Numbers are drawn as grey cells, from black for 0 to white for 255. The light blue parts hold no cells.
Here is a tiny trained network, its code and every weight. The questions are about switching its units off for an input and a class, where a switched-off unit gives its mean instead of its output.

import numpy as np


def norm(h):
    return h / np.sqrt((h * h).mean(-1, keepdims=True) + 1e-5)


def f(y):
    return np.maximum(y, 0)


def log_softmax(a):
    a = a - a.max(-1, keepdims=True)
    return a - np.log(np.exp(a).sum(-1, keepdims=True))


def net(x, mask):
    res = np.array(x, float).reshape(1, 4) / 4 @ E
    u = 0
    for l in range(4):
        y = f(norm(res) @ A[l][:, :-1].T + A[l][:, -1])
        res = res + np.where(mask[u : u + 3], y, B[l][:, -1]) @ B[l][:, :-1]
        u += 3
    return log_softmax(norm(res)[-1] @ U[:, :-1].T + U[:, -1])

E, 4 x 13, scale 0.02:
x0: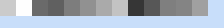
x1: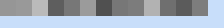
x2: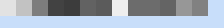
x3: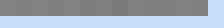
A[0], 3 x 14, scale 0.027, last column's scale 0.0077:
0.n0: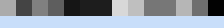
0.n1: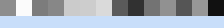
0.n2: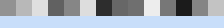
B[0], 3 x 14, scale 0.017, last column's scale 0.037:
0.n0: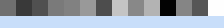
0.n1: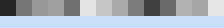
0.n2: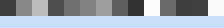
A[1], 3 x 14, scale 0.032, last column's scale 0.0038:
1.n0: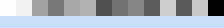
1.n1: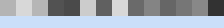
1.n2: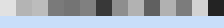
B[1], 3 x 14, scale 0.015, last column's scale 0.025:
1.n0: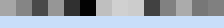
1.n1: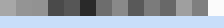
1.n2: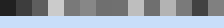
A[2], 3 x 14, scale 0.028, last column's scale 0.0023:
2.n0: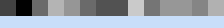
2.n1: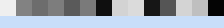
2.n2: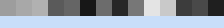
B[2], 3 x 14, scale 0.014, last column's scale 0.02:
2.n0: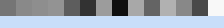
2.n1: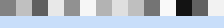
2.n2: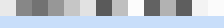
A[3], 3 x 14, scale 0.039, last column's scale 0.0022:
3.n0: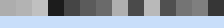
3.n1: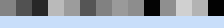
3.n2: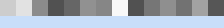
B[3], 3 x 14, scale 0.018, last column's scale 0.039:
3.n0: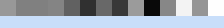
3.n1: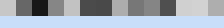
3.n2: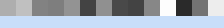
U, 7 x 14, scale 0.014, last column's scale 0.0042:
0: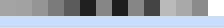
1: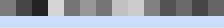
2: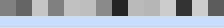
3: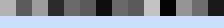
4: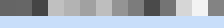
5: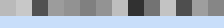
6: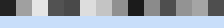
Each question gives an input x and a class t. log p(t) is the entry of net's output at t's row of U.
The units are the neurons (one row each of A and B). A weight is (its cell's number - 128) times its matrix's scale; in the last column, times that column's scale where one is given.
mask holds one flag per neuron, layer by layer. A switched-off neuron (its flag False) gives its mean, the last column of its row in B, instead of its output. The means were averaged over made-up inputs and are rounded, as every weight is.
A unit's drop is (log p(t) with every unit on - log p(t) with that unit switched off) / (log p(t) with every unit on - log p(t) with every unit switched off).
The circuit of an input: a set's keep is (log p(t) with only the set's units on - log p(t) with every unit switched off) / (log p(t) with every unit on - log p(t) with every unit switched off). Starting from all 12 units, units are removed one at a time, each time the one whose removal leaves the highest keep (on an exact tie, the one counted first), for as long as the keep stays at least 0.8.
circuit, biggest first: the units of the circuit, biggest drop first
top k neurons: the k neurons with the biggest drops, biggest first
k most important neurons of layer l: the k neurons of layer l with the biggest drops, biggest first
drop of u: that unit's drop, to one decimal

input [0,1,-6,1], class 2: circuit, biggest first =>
[3.n0]
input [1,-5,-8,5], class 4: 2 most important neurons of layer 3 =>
[3.n2, 3.n1]
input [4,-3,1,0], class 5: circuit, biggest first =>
[0.n2, 3.n0]
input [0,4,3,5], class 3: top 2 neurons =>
[0.n0, 0.n2]
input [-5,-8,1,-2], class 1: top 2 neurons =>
[3.n0, 3.n2]
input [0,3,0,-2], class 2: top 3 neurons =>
[2.n2, 0.n0, 0.n1]
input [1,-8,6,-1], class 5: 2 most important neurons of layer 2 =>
[2.n1, 2.n0]
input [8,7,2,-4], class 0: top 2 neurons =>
[3.n0, 1.n1]
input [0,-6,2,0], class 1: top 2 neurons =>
[0.n2, 1.n1]
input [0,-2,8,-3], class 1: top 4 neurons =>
[0.n0, 0.n2, 2.n1, 2.n2]
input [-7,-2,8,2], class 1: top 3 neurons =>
[0.n2, 0.n0, 2.n1]
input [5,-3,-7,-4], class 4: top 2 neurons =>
[0.n2, 3.n1]
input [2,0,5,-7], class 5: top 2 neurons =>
[0.n2, 2.n1]
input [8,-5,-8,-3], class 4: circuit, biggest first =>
[0.n2]
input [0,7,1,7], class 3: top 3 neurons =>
[0.n2, 2.n1, 3.n0]
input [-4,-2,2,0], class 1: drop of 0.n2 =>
0.5
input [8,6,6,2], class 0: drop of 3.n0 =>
0.2
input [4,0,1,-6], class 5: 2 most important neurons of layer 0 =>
[0.n2, 0.n1]
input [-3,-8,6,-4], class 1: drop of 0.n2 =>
0.6
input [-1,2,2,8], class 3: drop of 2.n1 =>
0.0
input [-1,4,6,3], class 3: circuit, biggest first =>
[0.n0]
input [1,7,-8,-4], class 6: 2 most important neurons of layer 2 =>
[2.n1, 2.n0]
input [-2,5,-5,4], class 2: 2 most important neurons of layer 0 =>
[0.n0, 0.n1]
